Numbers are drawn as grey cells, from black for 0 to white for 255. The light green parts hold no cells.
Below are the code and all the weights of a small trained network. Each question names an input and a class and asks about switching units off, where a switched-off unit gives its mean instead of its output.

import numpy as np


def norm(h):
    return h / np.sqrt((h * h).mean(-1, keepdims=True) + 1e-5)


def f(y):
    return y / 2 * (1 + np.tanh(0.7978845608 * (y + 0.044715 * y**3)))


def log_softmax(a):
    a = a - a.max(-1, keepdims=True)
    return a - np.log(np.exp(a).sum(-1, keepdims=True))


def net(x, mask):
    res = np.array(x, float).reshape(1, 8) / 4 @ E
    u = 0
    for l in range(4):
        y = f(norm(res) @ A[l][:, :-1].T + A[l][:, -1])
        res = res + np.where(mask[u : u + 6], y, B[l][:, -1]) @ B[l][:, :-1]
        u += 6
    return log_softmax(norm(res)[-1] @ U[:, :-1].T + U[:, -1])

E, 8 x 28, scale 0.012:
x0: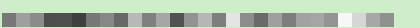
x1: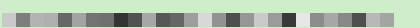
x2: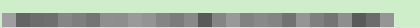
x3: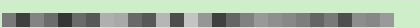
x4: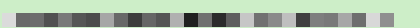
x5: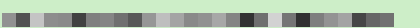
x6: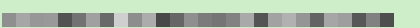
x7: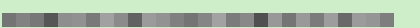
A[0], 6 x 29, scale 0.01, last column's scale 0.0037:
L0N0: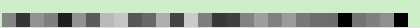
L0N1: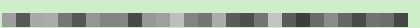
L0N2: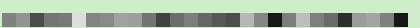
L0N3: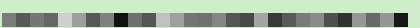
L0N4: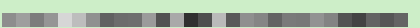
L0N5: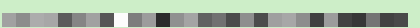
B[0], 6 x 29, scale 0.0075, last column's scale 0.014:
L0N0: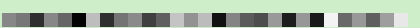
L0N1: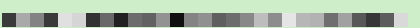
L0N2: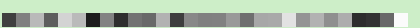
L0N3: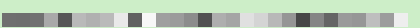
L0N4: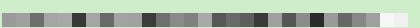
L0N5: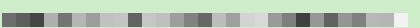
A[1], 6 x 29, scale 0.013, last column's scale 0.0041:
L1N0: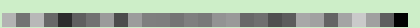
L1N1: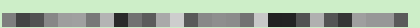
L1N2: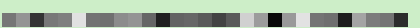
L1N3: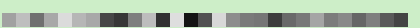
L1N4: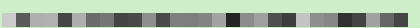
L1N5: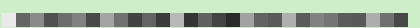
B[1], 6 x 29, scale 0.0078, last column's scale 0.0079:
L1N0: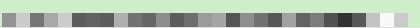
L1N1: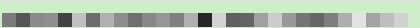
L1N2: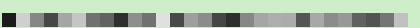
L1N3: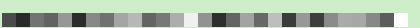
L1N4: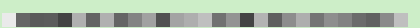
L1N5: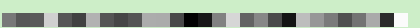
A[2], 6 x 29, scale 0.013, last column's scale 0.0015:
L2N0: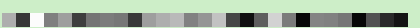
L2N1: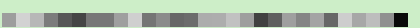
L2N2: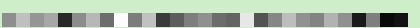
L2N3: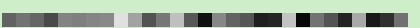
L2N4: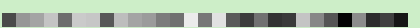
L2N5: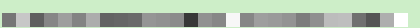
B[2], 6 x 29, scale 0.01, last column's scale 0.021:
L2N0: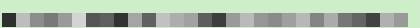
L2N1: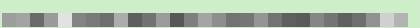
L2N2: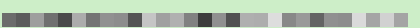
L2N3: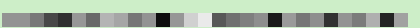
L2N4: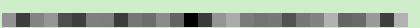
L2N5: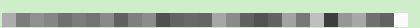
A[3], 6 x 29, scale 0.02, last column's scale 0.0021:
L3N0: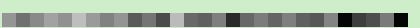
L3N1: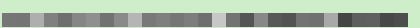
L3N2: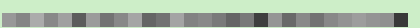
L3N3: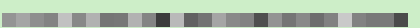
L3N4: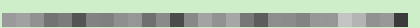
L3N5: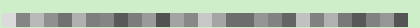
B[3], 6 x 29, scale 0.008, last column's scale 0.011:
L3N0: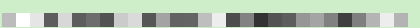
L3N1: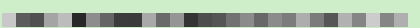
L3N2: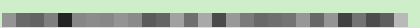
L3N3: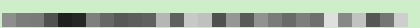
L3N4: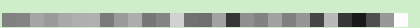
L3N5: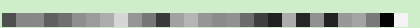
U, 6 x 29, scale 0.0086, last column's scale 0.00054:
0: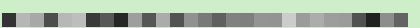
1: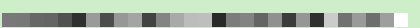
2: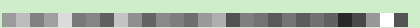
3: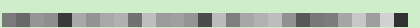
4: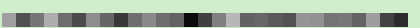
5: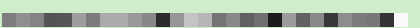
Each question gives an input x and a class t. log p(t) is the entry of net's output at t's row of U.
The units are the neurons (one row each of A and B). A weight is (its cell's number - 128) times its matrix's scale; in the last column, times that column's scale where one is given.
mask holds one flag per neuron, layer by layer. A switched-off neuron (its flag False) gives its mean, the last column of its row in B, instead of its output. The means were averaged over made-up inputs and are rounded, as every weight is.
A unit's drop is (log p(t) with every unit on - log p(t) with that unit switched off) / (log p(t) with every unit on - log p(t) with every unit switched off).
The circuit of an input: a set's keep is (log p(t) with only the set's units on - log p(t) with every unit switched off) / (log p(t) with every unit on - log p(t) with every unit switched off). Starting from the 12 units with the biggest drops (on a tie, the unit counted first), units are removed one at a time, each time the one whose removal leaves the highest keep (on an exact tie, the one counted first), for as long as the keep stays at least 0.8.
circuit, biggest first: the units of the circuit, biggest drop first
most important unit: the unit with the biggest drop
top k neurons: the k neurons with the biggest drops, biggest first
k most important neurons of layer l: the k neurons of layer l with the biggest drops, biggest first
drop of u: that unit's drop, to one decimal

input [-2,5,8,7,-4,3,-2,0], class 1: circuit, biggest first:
(L0N0)
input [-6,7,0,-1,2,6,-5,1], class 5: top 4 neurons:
(L3N5; L0N2; L1N4; L0N5)
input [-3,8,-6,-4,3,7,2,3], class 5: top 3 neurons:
(L3N5; L1N4; L0N2)
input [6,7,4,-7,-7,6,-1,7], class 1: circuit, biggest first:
(L0N2; L3N3)
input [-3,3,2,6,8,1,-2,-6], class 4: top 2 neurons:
(L1N5; L0N4)
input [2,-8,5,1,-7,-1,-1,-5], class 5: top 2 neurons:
(L2N3; L1N5)
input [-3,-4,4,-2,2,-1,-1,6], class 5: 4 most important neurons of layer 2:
(L2N3; L2N1; L2N5; L2N4)
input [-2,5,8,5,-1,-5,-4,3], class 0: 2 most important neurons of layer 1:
(L1N4; L1N3)
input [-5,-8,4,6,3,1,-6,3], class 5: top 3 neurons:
(L2N3; L0N5; L0N4)
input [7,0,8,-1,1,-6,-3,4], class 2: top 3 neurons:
(L0N1; L1N0; L2N1)
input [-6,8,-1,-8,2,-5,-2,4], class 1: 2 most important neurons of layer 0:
(L0N4; L0N1)
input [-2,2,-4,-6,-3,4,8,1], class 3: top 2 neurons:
(L0N5; L2N2)
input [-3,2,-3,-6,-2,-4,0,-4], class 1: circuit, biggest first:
(L0N4; L3N3)
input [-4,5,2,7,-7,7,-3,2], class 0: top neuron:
(L0N1)
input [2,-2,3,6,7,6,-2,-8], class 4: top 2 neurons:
(L1N5; L0N2)
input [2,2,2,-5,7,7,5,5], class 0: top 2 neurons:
(L0N1; L2N0)
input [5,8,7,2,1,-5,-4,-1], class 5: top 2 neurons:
(L3N5; L1N4)
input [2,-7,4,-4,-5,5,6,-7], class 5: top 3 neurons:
(L2N3; L0N3; L0N2)
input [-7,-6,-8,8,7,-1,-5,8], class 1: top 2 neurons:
(L0N0; L2N1)
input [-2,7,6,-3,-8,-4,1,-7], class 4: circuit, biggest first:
(L2N4)
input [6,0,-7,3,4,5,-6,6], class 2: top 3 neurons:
(L0N2; L0N5; L1N0)
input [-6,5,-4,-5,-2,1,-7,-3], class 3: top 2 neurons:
(L0N3; L0N0)
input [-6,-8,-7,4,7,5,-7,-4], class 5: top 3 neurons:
(L2N3; L0N5; L0N1)
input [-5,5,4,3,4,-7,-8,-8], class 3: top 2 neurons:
(L0N3; L0N1)
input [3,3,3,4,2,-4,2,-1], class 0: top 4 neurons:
(L0N2; L0N4; L1N3; L3N3)
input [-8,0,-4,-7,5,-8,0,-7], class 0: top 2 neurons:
(L0N2; L1N2)
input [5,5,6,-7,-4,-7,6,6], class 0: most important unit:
L1N2
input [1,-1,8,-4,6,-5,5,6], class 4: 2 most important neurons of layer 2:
(L2N5; L2N0)
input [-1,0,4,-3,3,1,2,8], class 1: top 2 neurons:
(L3N3; L0N2)
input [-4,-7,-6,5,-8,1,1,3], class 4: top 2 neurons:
(L2N4; L3N1)
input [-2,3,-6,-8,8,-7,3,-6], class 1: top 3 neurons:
(L1N3; L0N1; L0N4)
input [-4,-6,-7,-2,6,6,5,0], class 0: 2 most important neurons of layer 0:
(L0N1; L0N3)
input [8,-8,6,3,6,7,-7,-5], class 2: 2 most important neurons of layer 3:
(L3N4; L3N5)
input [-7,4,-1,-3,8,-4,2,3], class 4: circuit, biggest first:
(L1N5)
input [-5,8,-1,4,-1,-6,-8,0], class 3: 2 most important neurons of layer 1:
(L1N1; L1N2)
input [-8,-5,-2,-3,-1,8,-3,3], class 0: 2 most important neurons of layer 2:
(L2N0; L2N1)
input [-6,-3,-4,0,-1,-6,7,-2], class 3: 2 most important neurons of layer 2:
(L2N1; L2N5)
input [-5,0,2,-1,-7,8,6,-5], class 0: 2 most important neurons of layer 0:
(L0N1; L0N3)
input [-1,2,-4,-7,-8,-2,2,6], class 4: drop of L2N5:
-0.1
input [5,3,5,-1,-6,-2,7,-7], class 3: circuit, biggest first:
(L2N2)
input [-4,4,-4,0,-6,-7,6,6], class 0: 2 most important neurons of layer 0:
(L0N2; L0N3)
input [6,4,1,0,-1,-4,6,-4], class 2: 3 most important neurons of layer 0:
(L0N3; L0N1; L0N5)
